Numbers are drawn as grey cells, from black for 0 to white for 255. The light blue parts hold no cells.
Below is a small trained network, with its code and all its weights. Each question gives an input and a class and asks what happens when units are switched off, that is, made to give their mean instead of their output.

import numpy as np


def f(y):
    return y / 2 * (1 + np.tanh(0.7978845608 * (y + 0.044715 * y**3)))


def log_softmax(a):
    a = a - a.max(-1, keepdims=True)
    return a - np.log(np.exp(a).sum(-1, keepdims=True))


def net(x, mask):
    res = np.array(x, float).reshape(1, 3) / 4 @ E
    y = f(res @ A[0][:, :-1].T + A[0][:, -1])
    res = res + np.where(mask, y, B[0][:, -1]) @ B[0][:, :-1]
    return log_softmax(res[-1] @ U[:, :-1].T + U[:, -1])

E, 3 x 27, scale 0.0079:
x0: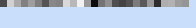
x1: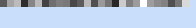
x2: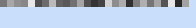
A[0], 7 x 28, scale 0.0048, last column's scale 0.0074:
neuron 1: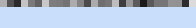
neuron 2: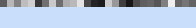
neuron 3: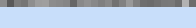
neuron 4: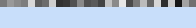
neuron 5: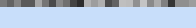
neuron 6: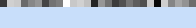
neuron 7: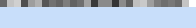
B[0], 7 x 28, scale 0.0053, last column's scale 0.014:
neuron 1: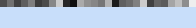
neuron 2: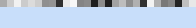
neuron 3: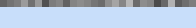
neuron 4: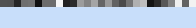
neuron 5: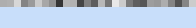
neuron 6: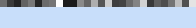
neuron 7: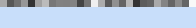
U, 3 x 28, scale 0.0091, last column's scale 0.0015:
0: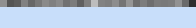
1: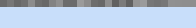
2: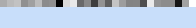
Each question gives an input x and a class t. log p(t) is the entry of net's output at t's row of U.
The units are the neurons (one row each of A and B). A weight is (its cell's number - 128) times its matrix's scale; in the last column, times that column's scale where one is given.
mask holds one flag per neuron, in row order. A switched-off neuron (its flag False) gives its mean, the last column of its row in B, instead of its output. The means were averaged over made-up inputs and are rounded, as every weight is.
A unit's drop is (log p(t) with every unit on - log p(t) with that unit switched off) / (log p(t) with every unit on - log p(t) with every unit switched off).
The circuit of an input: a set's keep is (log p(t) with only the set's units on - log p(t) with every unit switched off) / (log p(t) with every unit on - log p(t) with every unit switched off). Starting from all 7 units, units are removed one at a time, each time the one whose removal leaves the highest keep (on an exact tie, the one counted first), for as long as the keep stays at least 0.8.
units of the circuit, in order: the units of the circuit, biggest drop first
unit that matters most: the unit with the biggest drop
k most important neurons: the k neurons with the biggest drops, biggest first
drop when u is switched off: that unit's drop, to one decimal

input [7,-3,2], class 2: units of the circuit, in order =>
neuron 2
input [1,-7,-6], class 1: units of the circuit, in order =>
neuron 1; neuron 7
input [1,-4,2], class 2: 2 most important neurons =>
neuron 6; neuron 2
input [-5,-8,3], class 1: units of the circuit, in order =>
neuron 1; neuron 7
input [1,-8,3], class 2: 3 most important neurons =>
neuron 2; neuron 6; neuron 4
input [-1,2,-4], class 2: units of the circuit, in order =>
neuron 4; neuron 6
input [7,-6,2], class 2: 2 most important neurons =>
neuron 2; neuron 4
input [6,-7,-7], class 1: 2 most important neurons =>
neuron 1; neuron 7
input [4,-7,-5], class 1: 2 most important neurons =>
neuron 1; neuron 7
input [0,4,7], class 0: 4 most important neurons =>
neuron 4; neuron 7; neuron 1; neuron 6
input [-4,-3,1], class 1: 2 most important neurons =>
neuron 7; neuron 1
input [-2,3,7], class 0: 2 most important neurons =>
neuron 7; neuron 1
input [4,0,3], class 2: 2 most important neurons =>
neuron 2; neuron 1
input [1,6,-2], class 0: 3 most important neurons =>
neuron 2; neuron 7; neuron 6
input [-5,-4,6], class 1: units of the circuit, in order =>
neuron 7
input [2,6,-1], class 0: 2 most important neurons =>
neuron 2; neuron 7
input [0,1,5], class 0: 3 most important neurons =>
neuron 4; neuron 1; neuron 7
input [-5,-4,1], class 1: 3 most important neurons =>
neuron 7; neuron 1; neuron 5
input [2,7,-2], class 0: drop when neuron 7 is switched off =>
0.2
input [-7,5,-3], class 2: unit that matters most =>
neuron 5
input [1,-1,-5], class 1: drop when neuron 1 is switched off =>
0.1
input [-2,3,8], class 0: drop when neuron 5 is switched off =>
-0.2
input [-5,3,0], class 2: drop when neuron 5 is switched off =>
0.3
